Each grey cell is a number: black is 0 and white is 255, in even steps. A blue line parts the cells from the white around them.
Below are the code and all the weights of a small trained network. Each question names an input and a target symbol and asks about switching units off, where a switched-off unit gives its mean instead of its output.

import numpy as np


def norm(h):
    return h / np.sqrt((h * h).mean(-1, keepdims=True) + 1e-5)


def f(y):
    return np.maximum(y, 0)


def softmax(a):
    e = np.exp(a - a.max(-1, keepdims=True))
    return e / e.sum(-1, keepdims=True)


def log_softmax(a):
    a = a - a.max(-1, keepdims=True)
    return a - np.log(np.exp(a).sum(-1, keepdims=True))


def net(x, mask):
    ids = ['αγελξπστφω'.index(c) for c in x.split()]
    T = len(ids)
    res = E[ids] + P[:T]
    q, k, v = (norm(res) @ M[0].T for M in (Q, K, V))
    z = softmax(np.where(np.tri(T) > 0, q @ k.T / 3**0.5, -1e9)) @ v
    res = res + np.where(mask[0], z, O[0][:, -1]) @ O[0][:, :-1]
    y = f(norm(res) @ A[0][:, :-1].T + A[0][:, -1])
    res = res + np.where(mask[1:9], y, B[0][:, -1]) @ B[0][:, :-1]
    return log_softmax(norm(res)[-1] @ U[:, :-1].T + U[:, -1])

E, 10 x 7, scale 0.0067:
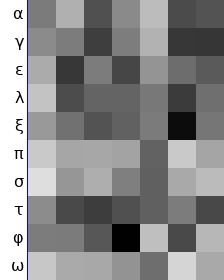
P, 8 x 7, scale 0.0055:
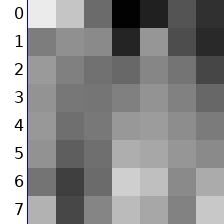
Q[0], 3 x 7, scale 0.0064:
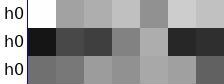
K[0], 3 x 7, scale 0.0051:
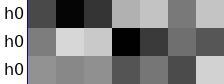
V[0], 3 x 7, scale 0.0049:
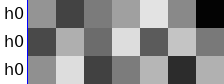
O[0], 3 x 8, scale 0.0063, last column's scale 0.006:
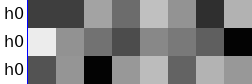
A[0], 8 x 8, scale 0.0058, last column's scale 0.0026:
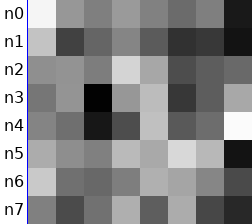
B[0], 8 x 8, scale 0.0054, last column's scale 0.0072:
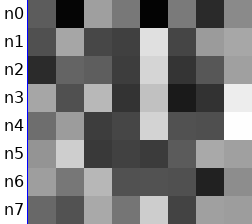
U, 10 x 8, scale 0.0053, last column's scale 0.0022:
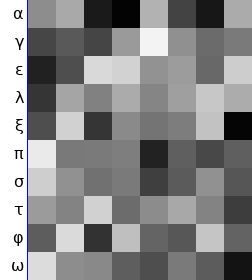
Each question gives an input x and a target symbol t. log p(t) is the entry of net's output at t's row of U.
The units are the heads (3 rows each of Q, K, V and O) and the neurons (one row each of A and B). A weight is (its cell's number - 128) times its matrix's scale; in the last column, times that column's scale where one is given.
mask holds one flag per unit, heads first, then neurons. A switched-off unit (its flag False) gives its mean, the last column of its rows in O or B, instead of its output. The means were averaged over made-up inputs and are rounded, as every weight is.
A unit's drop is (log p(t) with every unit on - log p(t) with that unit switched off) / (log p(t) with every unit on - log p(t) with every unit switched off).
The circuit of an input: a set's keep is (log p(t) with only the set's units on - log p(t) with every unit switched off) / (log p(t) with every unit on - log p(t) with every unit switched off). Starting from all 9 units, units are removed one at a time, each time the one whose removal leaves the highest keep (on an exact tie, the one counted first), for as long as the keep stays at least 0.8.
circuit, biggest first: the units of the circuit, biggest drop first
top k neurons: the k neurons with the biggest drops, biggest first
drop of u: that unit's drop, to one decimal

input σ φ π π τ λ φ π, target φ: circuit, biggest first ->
(n5 n3)
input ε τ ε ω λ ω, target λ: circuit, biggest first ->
(n3 n4 n5 h0)
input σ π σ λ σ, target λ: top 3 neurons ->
(n3 n4 n5)
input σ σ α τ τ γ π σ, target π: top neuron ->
(n4)
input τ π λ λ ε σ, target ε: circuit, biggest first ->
(h0 n4)
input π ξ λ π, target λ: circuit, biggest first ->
(n3 n4 h0 n5)
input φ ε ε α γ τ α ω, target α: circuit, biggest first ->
(h0 n5)
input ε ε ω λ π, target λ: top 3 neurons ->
(n3 n4 n5)
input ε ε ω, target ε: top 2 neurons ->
(n4 n3)
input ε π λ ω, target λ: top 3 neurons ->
(n3 n4 n5)
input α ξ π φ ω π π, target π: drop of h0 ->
1.0
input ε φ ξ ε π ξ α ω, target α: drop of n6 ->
0.3
